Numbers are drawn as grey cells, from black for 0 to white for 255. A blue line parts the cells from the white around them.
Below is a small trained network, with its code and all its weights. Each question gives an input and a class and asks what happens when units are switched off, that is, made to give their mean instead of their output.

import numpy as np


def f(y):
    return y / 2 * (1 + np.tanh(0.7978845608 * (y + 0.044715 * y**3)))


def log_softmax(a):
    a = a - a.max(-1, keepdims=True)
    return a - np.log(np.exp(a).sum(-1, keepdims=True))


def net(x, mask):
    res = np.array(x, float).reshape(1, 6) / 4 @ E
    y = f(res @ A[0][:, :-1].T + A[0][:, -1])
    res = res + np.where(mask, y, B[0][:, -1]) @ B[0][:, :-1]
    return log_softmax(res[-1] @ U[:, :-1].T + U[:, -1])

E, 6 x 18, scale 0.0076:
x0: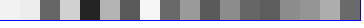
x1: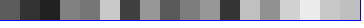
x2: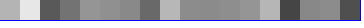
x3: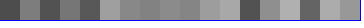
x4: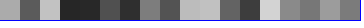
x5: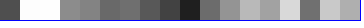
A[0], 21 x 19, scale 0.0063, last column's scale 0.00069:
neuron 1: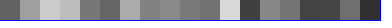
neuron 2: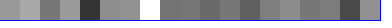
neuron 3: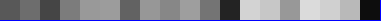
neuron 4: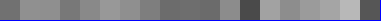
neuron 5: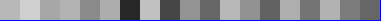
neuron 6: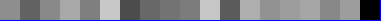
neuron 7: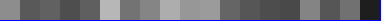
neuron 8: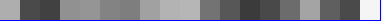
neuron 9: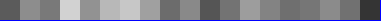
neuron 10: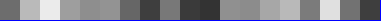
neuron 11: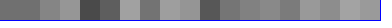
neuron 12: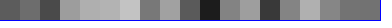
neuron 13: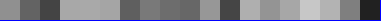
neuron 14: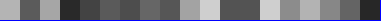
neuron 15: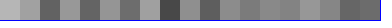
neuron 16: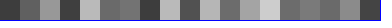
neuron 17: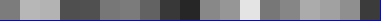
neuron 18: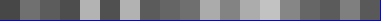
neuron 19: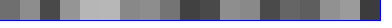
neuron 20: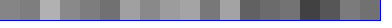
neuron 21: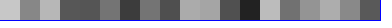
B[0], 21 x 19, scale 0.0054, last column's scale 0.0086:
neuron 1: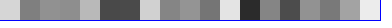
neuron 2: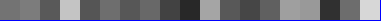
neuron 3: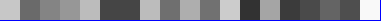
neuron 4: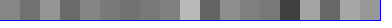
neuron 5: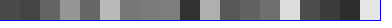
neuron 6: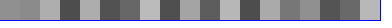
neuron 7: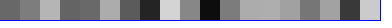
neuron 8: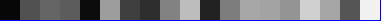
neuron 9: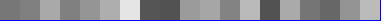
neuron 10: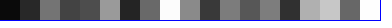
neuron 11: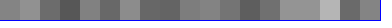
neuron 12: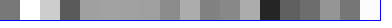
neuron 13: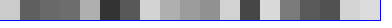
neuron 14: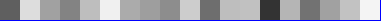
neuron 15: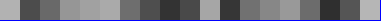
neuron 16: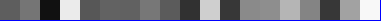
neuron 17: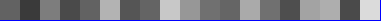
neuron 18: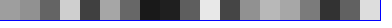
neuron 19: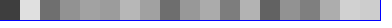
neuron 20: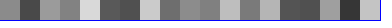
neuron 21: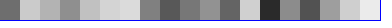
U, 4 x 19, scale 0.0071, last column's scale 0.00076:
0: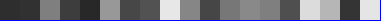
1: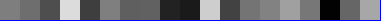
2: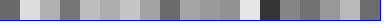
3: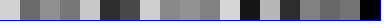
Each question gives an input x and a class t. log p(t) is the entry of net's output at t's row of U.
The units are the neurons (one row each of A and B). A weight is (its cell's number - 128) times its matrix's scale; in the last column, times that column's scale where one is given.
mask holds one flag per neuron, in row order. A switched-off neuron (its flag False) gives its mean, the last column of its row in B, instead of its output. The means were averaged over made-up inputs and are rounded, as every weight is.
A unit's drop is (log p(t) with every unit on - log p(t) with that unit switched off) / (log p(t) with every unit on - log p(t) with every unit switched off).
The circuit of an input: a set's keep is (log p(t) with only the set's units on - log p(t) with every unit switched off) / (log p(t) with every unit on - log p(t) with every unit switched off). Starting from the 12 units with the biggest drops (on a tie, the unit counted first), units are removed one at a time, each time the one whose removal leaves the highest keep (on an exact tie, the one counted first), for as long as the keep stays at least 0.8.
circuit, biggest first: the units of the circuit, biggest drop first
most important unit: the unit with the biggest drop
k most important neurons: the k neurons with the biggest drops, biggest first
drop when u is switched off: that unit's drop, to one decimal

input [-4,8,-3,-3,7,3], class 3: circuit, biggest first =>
(neuron 3)
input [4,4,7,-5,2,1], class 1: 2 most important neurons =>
(neuron 5; neuron 1)
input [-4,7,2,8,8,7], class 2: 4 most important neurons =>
(neuron 14; neuron 21; neuron 8; neuron 7)
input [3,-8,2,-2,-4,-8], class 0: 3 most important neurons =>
(neuron 8; neuron 7; neuron 3)
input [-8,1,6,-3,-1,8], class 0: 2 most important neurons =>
(neuron 10; neuron 17)
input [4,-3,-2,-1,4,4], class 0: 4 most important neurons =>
(neuron 10; neuron 16; neuron 18; neuron 17)
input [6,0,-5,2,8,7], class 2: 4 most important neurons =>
(neuron 21; neuron 14; neuron 8; neuron 7)
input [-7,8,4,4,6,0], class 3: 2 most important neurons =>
(neuron 3; neuron 13)
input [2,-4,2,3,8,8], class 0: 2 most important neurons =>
(neuron 10; neuron 17)
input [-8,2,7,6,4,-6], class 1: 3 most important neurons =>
(neuron 16; neuron 18; neuron 10)
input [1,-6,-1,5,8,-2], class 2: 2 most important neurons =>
(neuron 21; neuron 14)
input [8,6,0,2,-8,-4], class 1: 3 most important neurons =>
(neuron 2; neuron 15; neuron 5)
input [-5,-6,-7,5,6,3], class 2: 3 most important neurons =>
(neuron 14; neuron 21; neuron 3)
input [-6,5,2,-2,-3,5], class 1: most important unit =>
neuron 16
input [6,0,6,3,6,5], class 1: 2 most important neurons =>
(neuron 5; neuron 2)
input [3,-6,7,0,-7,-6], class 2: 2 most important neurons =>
(neuron 10; neuron 12)
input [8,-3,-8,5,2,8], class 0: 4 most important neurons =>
(neuron 10; neuron 17; neuron 16; neuron 18)
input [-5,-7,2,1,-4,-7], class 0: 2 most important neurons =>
(neuron 8; neuron 7)
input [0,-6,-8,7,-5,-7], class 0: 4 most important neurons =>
(neuron 8; neuron 7; neuron 3; neuron 13)
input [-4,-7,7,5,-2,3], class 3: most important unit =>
neuron 1
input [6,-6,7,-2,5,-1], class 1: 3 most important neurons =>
(neuron 2; neuron 5; neuron 15)
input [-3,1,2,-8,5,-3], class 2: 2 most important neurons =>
(neuron 14; neuron 10)
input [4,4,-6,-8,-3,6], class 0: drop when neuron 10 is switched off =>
0.3
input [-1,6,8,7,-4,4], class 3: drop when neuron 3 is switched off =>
0.4
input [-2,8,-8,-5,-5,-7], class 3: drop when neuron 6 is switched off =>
0.2
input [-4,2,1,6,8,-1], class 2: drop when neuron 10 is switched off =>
0.0
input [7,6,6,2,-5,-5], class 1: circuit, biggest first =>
(neuron 2)
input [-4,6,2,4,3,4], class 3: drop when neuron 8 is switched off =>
0.1
